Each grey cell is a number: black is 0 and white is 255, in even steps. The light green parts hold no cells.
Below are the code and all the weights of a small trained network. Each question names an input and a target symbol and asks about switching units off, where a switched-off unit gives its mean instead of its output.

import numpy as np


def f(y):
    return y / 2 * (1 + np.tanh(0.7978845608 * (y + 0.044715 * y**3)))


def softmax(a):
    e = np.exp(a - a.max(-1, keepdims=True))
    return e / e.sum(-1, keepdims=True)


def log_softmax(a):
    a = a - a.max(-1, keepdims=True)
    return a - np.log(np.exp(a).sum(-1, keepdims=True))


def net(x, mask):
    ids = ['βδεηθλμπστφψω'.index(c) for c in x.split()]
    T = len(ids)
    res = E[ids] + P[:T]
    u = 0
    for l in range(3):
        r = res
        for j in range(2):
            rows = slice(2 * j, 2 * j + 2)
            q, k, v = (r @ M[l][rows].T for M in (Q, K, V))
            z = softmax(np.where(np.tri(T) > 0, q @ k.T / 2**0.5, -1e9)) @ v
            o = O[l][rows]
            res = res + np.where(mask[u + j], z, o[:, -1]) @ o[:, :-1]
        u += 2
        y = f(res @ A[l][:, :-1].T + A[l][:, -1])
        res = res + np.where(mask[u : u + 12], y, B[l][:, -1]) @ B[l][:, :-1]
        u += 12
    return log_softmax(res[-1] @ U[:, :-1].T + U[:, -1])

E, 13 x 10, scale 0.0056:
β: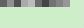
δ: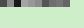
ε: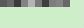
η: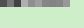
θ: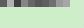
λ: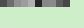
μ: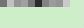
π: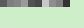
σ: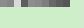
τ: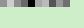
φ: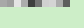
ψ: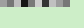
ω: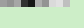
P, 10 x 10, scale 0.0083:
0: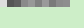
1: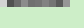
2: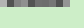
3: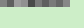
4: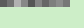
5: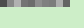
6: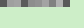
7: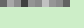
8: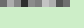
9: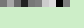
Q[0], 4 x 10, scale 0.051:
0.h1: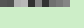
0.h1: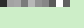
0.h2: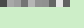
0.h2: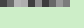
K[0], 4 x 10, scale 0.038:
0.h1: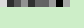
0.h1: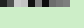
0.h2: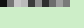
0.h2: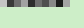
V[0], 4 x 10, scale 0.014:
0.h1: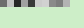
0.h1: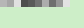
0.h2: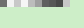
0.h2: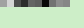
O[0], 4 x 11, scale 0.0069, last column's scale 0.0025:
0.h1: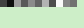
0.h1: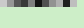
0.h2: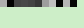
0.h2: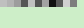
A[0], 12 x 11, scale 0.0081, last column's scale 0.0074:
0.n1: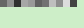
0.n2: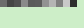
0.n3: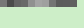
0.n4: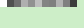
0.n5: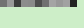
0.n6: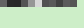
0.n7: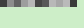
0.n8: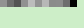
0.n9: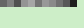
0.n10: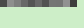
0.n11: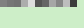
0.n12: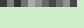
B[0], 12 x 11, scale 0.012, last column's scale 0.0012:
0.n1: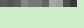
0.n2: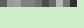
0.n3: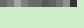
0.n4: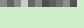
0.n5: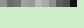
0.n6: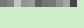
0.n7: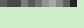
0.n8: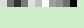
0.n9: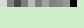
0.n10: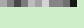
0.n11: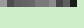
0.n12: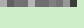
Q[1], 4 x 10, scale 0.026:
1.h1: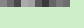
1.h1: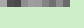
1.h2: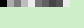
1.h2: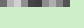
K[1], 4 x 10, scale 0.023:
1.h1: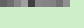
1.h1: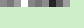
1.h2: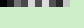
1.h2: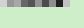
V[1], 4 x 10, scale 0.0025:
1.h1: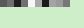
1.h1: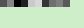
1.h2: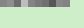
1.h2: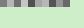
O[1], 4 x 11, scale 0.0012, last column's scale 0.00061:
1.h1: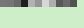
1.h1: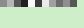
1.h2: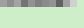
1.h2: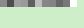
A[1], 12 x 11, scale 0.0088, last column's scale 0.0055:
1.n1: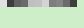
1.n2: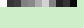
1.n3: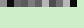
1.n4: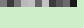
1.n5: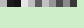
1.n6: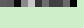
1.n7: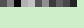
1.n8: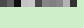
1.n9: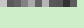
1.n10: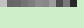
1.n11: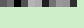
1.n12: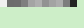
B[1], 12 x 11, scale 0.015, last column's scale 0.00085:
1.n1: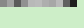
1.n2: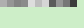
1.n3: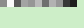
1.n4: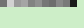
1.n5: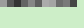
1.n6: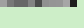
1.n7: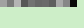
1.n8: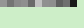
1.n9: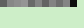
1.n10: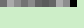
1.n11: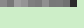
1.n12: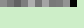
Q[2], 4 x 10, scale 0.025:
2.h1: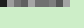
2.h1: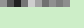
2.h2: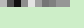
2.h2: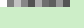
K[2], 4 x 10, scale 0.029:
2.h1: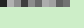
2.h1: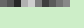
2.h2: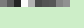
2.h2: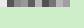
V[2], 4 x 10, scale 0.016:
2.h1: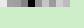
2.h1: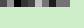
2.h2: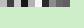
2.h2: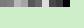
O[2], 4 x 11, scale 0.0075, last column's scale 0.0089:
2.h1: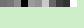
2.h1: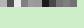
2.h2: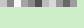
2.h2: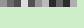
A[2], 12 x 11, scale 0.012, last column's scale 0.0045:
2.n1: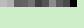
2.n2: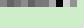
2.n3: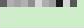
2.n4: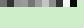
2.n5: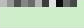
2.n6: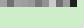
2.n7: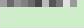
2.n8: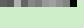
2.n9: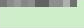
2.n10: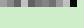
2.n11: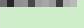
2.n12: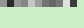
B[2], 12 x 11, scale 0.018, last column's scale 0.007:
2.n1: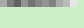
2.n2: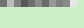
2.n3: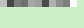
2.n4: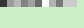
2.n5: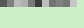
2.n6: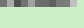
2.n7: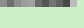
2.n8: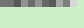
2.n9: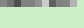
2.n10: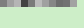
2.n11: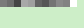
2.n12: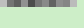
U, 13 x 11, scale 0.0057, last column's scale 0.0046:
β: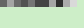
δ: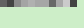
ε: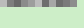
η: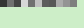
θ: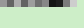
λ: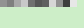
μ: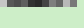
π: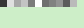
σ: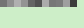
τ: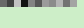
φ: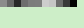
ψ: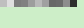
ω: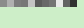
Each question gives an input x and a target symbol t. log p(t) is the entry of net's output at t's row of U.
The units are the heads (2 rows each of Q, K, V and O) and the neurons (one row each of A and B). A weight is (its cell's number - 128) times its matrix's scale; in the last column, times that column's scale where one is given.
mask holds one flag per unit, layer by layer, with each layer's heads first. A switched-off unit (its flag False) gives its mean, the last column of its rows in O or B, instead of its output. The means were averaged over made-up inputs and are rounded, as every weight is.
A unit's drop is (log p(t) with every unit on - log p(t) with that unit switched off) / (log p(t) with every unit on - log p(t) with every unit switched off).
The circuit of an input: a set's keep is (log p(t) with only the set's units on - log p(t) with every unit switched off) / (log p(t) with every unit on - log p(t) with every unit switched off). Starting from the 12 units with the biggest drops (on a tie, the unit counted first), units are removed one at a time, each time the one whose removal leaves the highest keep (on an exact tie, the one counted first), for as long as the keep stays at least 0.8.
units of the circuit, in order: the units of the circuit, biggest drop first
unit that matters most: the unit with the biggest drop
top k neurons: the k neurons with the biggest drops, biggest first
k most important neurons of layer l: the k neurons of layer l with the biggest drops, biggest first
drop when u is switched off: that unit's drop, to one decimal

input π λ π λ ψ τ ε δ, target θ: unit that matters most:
2.h1
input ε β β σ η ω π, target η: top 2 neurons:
[2.n8, 2.n11]
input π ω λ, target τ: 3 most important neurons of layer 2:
[2.n11, 2.n6, 2.n2]
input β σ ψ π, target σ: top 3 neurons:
[2.n5, 2.n3, 2.n11]
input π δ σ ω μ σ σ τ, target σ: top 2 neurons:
[2.n5, 2.n1]
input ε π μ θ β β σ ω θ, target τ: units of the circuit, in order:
[2.h1, 2.h2]
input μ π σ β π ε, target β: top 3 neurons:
[2.n2, 2.n8, 2.n1]
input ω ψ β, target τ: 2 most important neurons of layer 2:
[2.n11, 2.n6]
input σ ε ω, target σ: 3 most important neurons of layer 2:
[2.n5, 2.n3, 2.n1]
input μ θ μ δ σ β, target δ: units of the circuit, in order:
[0.h1, 2.n4, 0.h2]
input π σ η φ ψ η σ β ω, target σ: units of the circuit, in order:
[0.h1, 2.n5, 2.n3]
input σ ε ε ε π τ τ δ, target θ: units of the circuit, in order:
[2.h2, 2.h1]
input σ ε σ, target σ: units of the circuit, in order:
[0.h1, 2.n5, 2.n3]
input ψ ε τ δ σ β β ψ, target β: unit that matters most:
0.h2
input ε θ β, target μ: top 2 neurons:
[2.n12, 2.n3]
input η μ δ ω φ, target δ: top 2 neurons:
[2.n4, 2.n8]
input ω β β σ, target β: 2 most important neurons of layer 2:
[2.n2, 2.n4]
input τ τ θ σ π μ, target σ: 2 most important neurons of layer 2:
[2.n5, 2.n3]
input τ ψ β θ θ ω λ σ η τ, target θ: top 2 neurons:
[2.n4, 2.n2]
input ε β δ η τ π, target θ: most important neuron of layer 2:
[2.n1]
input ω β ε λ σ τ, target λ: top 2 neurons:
[2.n5, 2.n3]
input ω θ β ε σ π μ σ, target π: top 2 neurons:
[2.n3, 2.n11]
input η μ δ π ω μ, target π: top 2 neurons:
[2.n8, 2.n3]
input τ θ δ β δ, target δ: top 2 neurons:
[2.n4, 2.n9]
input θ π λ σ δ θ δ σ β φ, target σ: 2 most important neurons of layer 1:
[1.n2, 1.n3]
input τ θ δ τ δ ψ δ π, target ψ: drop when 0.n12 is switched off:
0.0
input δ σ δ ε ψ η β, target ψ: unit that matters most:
0.h1
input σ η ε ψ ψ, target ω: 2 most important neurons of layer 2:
[2.n6, 2.n8]
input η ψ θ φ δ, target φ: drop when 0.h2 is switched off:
-0.2
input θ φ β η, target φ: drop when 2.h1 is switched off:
0.6
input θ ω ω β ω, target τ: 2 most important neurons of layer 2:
[2.n11, 2.n6]
